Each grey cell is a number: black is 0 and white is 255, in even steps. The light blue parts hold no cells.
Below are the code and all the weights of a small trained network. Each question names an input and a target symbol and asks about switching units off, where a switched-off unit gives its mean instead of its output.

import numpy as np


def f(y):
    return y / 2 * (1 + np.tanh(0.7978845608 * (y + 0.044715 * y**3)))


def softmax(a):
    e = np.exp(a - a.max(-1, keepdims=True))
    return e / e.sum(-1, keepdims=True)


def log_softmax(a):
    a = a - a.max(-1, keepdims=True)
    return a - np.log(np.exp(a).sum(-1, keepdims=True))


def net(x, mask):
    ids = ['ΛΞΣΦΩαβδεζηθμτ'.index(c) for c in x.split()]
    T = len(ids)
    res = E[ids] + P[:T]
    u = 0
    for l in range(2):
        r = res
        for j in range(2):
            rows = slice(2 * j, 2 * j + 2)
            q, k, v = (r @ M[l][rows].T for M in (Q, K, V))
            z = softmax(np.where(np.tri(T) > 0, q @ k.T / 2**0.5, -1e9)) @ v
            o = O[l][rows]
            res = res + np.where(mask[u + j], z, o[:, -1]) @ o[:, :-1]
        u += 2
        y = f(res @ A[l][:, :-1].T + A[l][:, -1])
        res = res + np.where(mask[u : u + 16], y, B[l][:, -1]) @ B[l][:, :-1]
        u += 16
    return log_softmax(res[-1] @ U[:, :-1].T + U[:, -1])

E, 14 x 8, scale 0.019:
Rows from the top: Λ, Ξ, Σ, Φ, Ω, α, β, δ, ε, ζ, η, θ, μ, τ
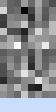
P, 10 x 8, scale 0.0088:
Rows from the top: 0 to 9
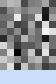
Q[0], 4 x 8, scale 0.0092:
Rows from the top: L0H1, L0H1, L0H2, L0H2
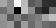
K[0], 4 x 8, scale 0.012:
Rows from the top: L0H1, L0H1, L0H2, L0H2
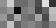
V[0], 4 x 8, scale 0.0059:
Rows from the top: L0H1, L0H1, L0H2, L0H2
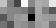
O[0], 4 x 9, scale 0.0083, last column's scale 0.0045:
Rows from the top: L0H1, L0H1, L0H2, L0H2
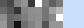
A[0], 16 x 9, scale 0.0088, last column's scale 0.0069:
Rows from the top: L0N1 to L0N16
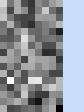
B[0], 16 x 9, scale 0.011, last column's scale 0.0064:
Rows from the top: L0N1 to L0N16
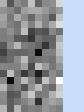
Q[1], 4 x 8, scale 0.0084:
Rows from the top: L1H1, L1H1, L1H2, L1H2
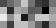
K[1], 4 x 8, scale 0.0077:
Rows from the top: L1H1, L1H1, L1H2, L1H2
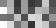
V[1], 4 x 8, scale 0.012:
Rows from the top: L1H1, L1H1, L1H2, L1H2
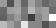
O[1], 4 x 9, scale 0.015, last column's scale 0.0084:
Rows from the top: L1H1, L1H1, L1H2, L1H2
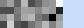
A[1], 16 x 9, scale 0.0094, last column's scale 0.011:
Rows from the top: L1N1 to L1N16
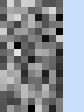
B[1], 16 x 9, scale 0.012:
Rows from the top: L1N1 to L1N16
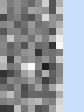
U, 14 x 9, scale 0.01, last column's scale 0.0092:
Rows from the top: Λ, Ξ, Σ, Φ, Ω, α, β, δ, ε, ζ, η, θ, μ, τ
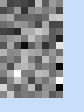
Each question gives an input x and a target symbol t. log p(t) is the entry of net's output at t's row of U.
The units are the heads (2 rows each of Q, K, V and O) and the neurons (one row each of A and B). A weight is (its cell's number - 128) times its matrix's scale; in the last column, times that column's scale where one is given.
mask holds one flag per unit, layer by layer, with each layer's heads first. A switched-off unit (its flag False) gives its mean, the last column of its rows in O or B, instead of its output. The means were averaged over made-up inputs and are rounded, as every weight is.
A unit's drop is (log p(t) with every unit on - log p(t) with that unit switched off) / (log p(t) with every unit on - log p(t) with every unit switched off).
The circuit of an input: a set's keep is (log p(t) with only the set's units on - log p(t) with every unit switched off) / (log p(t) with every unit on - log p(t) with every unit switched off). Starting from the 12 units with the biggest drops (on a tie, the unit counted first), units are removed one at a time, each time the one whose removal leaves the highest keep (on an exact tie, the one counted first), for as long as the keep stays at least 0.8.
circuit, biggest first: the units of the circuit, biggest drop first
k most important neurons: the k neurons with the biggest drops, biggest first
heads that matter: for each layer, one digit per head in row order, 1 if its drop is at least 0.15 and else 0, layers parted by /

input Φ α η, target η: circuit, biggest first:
L1H2, L1N1
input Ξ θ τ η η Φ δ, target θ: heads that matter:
10 / 00
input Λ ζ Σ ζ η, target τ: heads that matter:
10 / 01
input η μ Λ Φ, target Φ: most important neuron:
L0N15
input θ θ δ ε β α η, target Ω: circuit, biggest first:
L1H1, L0N13
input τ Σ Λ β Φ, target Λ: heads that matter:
00 / 01
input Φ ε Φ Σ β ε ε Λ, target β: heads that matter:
00 / 10
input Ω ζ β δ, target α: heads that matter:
00 / 11
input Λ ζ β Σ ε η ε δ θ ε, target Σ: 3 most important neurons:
L0N14, L0N1, L0N7
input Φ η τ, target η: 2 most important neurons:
L1N1, L1N6
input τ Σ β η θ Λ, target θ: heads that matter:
10 / 01
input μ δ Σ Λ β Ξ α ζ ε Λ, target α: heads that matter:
00 / 11
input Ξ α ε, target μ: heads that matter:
10 / 10
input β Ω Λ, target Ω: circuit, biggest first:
L1H1
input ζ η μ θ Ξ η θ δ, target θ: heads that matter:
10 / 11
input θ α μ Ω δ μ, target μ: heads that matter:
00 / 00
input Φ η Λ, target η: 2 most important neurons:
L1N6, L1N1
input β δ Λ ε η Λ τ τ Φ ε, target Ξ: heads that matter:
10 / 11
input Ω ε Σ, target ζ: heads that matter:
00 / 10
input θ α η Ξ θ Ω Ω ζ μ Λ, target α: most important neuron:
L0N1
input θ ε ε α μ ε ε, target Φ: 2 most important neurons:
L0N13, L0N12
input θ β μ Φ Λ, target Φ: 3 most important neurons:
L0N1, L0N12, L0N14
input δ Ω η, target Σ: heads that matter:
10 / 00
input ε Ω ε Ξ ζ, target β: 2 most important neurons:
L0N12, L0N13
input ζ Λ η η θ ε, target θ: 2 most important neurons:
L0N6, L0N7
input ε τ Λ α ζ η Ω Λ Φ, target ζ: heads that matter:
10 / 10
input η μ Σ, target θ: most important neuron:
L0N15
